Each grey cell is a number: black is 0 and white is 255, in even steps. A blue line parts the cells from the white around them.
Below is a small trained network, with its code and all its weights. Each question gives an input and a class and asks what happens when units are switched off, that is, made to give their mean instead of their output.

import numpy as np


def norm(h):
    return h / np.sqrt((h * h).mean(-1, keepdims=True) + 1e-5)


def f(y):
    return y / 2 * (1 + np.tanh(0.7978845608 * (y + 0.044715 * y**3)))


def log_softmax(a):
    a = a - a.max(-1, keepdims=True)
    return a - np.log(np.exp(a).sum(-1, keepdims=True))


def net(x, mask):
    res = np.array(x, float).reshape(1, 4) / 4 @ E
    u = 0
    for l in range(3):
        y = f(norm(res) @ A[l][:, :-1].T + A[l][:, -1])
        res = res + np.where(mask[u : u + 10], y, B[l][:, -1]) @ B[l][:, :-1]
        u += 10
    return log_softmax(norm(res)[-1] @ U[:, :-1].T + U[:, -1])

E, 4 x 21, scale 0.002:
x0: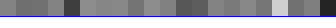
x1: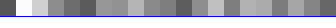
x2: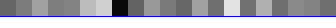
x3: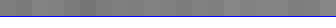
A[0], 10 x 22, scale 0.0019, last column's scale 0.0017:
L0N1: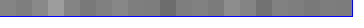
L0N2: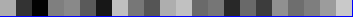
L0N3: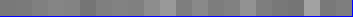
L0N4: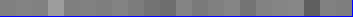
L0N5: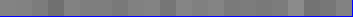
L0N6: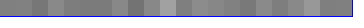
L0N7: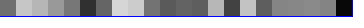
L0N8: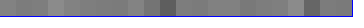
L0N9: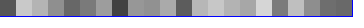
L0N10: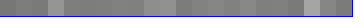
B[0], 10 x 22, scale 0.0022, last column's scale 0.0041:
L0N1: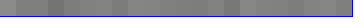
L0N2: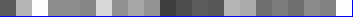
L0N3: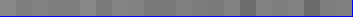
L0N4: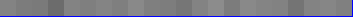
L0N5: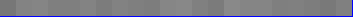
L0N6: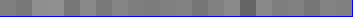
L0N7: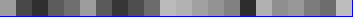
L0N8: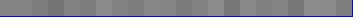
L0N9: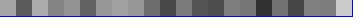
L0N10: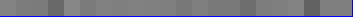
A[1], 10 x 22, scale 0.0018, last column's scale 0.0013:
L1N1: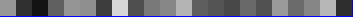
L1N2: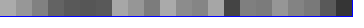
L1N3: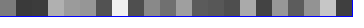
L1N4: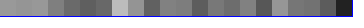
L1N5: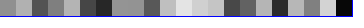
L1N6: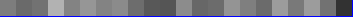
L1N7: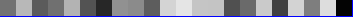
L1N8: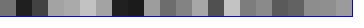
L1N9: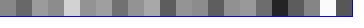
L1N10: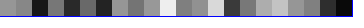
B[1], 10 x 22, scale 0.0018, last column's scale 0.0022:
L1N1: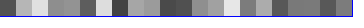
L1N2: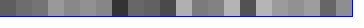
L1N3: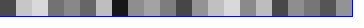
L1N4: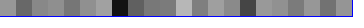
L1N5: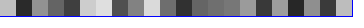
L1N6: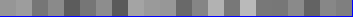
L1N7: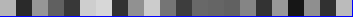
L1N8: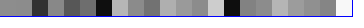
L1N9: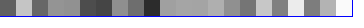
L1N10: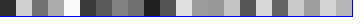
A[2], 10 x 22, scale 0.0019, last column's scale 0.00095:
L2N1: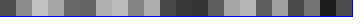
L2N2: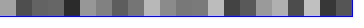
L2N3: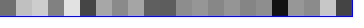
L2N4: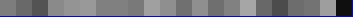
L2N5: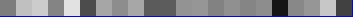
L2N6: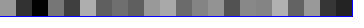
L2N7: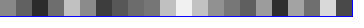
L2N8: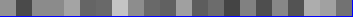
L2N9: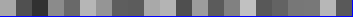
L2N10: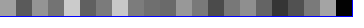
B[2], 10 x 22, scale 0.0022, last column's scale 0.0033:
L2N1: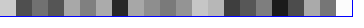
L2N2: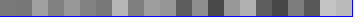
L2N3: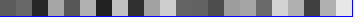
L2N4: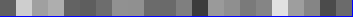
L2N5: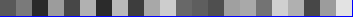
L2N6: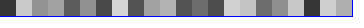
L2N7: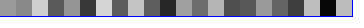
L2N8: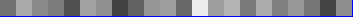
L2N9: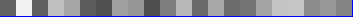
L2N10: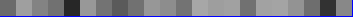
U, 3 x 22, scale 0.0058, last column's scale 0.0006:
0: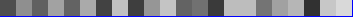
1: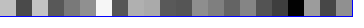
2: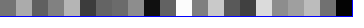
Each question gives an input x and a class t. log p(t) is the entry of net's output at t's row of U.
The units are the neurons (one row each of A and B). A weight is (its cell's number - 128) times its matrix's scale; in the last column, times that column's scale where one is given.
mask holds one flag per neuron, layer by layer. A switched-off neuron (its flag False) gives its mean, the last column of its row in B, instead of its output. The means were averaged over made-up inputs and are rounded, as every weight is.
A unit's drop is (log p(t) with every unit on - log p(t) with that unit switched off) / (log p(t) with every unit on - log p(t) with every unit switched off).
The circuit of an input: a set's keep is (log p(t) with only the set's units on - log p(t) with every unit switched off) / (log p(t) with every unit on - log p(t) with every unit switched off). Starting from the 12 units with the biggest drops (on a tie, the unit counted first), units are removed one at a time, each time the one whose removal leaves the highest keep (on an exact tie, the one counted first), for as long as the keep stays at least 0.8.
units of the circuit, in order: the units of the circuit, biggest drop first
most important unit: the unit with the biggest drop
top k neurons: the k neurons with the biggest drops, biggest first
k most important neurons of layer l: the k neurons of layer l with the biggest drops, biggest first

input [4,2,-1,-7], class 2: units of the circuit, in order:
L1N10, L0N2
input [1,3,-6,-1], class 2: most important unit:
L1N10
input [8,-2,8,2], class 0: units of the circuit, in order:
L0N2, L2N6
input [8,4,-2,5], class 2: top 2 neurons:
L1N10, L0N2
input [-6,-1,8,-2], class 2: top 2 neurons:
L0N2, L2N7
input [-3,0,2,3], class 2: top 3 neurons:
L0N2, L2N7, L1N8
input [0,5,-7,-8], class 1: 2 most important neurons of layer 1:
L1N7, L1N5
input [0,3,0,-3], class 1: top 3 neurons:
L0N7, L0N2, L1N9
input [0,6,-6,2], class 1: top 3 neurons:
L1N7, L1N5, L2N3
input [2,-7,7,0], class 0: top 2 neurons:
L2N6, L1N10
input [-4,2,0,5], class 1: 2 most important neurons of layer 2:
L2N3, L2N5
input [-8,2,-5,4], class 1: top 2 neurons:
L1N7, L1N5
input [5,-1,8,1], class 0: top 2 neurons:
L0N2, L1N8
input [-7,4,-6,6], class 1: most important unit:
L1N7
